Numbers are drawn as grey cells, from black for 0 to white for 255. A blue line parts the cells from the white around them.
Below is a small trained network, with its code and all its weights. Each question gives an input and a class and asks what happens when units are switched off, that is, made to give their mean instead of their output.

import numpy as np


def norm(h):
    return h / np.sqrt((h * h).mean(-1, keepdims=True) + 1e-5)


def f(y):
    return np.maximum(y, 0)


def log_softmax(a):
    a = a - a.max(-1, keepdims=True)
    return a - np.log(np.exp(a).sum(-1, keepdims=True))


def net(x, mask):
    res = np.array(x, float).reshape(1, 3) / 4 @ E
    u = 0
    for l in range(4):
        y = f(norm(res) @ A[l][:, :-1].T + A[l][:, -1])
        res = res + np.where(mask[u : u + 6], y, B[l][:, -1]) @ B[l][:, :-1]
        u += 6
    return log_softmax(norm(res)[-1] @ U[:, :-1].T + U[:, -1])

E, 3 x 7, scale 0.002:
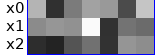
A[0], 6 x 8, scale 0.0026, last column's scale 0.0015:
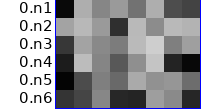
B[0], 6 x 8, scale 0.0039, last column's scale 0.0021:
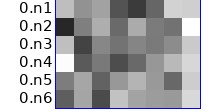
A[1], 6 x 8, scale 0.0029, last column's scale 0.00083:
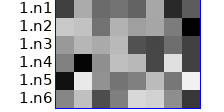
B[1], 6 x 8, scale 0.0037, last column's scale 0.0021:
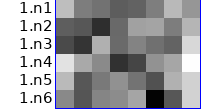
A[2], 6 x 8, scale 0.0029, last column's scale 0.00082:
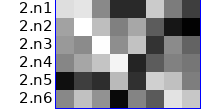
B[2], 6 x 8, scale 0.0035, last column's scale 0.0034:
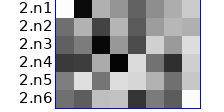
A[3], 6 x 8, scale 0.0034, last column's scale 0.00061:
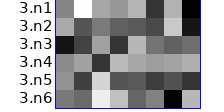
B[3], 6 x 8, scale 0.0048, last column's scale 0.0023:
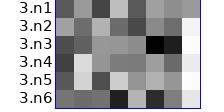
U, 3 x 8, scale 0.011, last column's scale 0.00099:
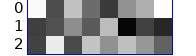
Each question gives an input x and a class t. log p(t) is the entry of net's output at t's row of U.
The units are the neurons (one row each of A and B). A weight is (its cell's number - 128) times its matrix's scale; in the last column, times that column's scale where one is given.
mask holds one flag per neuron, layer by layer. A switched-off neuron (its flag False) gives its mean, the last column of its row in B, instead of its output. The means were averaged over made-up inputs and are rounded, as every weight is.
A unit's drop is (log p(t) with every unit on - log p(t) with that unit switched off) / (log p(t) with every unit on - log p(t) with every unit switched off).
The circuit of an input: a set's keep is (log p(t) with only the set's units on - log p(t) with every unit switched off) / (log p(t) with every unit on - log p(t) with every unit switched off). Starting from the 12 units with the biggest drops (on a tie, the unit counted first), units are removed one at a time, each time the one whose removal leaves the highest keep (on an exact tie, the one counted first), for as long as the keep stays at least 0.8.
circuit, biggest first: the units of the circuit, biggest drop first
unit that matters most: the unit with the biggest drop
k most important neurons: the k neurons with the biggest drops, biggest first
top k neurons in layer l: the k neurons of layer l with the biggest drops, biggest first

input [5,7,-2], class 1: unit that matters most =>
2.n4
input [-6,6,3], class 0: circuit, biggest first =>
2.n1; 1.n1
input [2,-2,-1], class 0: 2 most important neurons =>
2.n4; 2.n3
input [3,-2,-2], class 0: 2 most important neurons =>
2.n4; 1.n4
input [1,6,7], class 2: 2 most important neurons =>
2.n5; 1.n6
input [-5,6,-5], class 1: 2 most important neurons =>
2.n4; 1.n4
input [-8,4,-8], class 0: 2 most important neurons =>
2.n1; 0.n6
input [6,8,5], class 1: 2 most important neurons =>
2.n4; 0.n4
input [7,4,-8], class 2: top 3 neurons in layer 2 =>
2.n1; 2.n3; 2.n6
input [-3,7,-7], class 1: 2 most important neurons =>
2.n4; 1.n3
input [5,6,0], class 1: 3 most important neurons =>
0.n4; 2.n4; 1.n3
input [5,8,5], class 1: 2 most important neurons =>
2.n4; 3.n6
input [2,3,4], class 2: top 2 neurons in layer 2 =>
2.n5; 2.n6
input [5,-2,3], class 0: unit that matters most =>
1.n4
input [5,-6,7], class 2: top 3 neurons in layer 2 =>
2.n5; 2.n4; 2.n1
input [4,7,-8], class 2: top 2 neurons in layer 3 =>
3.n3; 3.n4
